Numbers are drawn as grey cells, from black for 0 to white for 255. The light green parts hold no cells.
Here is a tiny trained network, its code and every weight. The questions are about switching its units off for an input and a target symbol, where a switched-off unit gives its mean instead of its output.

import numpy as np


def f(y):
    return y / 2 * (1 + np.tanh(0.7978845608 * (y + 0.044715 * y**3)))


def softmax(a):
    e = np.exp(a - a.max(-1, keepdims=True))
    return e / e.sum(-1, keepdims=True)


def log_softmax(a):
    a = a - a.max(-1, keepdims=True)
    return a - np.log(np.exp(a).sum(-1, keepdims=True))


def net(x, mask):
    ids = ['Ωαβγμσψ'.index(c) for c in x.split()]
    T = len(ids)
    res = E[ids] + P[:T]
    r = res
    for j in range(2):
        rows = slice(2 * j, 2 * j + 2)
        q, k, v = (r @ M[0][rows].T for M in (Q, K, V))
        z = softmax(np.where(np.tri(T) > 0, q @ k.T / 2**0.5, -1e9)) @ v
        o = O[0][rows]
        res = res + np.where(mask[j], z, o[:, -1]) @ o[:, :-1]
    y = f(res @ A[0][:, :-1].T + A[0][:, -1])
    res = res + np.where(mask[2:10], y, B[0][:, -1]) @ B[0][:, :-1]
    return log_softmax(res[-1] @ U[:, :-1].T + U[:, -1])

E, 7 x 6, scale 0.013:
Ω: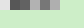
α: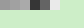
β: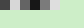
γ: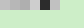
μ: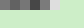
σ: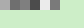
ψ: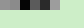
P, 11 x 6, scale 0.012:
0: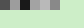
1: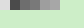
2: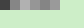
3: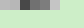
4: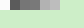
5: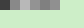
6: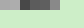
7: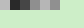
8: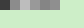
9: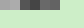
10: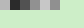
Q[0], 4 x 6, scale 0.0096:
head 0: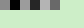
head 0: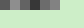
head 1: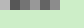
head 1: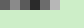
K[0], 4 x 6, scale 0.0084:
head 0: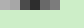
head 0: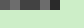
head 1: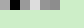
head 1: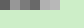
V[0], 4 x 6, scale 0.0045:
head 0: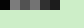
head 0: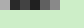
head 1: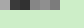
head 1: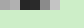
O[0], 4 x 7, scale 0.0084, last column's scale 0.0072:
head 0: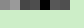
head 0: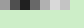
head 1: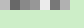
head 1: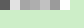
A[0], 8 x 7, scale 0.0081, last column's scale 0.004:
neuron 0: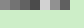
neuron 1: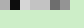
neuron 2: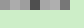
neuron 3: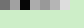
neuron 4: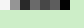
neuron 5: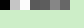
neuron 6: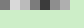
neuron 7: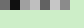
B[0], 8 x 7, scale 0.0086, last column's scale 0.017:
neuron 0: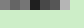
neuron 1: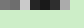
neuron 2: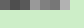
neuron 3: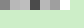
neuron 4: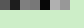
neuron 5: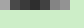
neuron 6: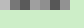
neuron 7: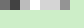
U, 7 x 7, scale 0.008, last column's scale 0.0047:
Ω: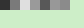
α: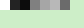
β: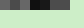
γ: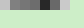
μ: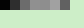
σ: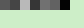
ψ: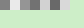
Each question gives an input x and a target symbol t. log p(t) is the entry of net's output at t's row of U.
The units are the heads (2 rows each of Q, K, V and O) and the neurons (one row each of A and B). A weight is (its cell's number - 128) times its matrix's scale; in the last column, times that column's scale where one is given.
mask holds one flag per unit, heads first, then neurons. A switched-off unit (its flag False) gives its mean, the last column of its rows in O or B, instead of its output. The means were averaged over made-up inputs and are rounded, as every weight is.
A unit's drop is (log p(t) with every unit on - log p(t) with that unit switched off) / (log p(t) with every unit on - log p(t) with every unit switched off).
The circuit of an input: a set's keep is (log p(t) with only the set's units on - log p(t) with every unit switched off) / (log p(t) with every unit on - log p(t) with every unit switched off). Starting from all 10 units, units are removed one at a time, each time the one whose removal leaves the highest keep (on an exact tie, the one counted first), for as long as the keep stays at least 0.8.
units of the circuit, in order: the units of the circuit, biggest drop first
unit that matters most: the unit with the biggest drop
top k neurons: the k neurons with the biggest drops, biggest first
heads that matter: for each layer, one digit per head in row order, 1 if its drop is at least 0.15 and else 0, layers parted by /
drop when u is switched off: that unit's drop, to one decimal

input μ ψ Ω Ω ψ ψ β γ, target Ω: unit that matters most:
neuron 1
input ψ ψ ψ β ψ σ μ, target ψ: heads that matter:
01
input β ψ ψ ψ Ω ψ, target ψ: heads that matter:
00
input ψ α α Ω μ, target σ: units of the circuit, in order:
neuron 1; head 0
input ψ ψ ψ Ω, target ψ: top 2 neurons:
neuron 3; neuron 5
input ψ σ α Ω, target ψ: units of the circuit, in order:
head 0; neuron 4; neuron 5
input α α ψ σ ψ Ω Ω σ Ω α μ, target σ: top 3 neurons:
neuron 1; neuron 0; neuron 7
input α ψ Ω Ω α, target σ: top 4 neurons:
neuron 1; neuron 0; neuron 6; neuron 5
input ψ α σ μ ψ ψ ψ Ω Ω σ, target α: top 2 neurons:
neuron 1; neuron 3
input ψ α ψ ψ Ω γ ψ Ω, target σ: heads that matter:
00
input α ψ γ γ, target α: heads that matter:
01
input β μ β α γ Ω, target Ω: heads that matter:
10
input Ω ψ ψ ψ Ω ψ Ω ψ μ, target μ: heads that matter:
00
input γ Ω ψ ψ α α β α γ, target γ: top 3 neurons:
neuron 5; neuron 6; neuron 3
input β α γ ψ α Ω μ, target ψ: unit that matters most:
neuron 4
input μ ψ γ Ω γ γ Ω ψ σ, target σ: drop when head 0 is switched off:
0.2
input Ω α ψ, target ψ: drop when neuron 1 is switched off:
0.1
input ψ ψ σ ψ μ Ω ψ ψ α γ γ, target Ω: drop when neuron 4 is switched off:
0.0
